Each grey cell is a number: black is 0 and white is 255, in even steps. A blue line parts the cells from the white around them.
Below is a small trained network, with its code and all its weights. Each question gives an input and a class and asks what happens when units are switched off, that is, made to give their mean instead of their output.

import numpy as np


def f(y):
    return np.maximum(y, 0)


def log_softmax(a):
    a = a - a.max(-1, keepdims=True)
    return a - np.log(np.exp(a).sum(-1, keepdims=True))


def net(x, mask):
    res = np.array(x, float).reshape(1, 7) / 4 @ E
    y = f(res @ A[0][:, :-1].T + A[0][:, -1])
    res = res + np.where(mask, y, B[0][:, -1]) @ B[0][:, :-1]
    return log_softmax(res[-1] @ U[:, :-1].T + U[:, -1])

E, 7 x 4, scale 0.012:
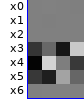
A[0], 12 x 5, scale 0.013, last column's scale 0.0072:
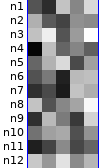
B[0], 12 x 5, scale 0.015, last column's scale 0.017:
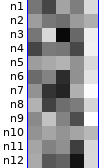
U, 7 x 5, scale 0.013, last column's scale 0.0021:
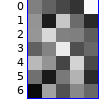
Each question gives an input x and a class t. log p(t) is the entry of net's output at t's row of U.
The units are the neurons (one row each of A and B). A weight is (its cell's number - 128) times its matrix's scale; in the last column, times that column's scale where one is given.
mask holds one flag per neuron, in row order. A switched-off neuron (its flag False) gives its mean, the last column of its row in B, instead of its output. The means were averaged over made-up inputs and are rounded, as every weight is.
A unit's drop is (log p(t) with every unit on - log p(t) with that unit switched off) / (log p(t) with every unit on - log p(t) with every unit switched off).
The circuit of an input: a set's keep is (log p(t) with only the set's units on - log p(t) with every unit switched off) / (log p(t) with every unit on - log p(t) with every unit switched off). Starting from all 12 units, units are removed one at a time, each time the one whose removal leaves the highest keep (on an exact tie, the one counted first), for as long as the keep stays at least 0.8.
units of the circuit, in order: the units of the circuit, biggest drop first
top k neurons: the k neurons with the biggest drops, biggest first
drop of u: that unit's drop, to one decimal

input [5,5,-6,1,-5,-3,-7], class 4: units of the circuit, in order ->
[n4]
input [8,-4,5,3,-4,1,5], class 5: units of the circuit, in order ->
[n3, n9]
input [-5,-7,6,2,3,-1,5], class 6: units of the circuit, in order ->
[n12, n8]
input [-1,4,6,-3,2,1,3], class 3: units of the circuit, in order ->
[n3, n7, n6]
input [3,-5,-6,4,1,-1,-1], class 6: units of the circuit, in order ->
[n12, n8]
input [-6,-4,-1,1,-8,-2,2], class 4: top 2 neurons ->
[n4, n2]
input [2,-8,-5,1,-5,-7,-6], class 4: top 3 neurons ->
[n4, n11, n2]
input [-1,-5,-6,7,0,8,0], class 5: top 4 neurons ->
[n7, n3, n12, n1]
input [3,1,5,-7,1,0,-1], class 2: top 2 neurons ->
[n5, n7]
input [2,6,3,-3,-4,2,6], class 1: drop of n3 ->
0.3
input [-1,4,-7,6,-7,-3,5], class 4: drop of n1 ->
0.0
